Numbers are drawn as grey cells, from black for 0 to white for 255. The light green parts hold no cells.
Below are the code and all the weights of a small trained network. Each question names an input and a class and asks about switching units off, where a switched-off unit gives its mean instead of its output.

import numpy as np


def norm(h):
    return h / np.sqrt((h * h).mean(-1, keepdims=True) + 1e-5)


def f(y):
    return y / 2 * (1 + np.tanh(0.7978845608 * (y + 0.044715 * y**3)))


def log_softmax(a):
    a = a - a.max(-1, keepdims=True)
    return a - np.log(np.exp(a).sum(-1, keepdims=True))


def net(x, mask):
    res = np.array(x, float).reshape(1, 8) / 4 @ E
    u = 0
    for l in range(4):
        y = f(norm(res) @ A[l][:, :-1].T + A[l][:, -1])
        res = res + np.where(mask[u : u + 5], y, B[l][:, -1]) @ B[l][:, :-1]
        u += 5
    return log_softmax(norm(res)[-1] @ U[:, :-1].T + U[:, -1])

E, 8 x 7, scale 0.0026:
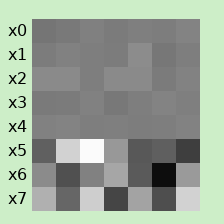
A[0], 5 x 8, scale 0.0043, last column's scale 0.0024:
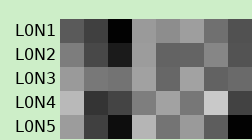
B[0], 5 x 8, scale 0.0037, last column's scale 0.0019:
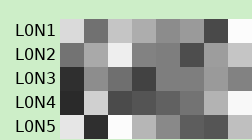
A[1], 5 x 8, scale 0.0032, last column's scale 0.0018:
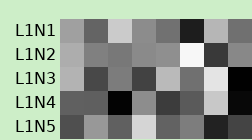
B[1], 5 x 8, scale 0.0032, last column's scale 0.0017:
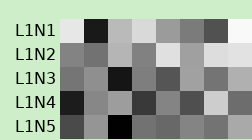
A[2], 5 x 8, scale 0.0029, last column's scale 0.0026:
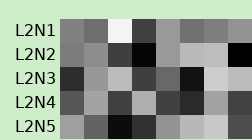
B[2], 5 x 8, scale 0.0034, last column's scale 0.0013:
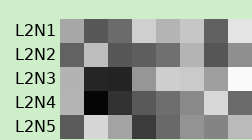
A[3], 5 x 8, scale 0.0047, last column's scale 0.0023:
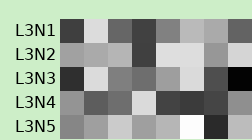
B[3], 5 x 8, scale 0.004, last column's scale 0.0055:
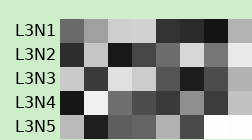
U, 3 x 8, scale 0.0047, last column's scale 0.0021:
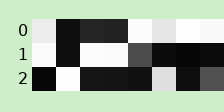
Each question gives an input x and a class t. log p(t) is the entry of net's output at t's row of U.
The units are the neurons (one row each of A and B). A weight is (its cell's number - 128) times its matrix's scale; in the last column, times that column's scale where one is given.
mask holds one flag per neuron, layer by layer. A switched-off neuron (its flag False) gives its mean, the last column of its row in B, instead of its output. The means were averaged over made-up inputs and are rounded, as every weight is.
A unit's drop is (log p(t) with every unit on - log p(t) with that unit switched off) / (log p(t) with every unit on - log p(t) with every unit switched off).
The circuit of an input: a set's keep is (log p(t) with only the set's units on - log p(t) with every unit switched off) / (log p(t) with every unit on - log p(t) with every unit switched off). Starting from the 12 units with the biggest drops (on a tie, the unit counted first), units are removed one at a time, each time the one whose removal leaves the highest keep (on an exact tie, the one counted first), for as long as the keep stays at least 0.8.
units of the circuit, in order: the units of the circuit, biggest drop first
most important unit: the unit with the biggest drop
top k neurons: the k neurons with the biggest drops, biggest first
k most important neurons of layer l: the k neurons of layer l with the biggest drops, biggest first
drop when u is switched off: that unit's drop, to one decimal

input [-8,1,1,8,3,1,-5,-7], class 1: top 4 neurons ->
[L3N3; L1N1; L1N5; L2N3]
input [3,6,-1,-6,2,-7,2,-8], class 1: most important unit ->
L0N5
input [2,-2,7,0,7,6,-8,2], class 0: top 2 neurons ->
[L3N5; L0N4]
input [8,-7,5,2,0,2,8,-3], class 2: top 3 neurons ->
[L3N4; L3N5; L3N3]
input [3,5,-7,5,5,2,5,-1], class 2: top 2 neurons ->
[L3N4; L0N4]
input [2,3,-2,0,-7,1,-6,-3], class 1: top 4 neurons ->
[L3N3; L3N1; L1N1; L0N5]
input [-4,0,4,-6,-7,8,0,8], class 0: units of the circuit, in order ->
[L3N1; L3N3]
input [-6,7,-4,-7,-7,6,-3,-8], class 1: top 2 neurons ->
[L3N3; L3N2]
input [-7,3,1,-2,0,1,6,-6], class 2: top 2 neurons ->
[L3N4; L3N3]
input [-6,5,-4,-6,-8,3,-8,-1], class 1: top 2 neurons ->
[L3N3; L3N1]
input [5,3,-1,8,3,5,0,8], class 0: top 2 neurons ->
[L3N1; L3N3]
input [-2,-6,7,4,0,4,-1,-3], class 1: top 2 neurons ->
[L3N3; L3N2]
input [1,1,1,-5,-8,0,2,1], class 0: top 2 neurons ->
[L0N5; L0N1]
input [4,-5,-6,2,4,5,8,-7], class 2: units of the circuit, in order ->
[L3N4]
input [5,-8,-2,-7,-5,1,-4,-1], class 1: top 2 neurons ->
[L3N3; L0N5]
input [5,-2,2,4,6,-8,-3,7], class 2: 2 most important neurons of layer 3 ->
[L3N5; L3N1]
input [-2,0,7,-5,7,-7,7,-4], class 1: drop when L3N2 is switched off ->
0.1
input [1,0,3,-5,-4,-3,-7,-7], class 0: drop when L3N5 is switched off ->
0.2
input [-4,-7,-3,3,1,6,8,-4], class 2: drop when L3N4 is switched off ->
0.3
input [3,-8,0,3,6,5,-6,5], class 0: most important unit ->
L3N5
